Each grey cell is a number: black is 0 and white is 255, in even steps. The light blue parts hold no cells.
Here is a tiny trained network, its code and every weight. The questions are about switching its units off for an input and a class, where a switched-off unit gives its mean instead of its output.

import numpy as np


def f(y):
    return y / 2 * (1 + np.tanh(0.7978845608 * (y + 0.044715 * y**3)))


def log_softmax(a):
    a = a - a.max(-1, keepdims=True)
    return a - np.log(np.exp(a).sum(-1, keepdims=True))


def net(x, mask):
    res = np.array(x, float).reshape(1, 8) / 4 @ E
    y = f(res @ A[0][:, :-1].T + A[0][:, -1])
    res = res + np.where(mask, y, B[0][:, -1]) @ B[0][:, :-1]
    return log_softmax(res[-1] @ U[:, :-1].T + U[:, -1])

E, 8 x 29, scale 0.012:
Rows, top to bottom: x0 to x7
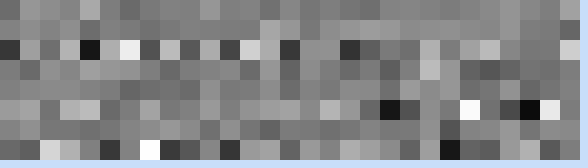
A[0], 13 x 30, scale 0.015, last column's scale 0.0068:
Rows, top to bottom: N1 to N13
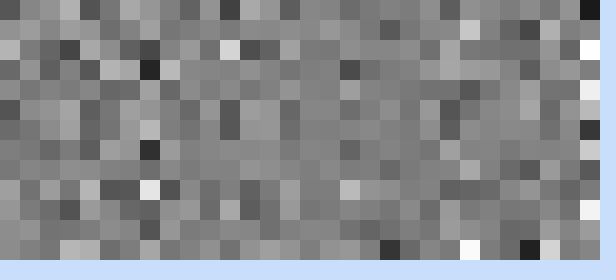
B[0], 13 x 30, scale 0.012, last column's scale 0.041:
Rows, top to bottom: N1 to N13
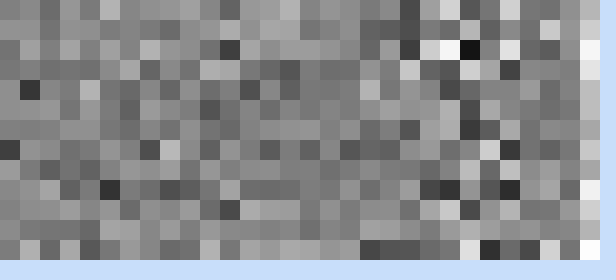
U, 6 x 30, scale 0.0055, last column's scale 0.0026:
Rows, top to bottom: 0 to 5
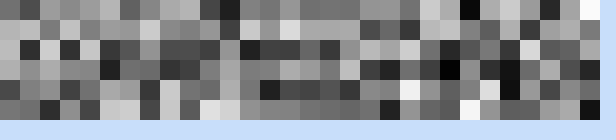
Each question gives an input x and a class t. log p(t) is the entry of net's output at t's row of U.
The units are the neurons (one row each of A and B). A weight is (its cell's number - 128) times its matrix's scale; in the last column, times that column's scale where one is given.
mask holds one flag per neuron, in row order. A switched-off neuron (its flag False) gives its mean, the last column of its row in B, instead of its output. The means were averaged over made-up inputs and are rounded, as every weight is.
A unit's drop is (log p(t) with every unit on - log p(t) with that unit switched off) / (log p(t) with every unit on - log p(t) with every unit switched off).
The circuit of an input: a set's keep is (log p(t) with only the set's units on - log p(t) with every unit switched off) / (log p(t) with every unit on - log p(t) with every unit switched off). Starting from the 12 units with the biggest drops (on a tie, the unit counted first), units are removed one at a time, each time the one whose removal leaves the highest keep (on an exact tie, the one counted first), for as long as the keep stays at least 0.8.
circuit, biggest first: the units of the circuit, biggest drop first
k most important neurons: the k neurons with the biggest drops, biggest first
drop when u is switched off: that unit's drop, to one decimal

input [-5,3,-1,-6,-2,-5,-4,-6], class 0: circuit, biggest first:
[N13]
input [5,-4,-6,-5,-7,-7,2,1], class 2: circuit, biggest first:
[N10; N13]
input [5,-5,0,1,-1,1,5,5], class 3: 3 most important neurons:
[N3; N11; N10]
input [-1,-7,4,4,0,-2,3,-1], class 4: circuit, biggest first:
[N13; N3]
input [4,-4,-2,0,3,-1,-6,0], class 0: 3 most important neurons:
[N13; N4; N2]
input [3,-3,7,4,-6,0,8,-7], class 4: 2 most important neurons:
[N13; N8]
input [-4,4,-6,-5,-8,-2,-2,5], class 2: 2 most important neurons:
[N13; N5]
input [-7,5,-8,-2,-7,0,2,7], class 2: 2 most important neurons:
[N13; N5]
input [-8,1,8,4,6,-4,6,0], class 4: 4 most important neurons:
[N4; N3; N8; N11]
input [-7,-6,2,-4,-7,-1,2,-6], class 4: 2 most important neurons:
[N13; N4]
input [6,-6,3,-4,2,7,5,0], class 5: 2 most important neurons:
[N3; N11]
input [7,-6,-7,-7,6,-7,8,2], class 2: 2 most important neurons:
[N10; N13]
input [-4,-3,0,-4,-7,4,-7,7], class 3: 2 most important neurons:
[N3; N10]
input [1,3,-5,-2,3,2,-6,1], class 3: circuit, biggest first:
[N10]
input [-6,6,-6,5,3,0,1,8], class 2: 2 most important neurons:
[N13; N5]
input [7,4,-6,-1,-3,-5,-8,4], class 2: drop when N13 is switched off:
0.2
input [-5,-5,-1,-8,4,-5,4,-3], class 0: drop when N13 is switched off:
0.4
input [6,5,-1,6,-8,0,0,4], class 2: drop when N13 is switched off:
0.4
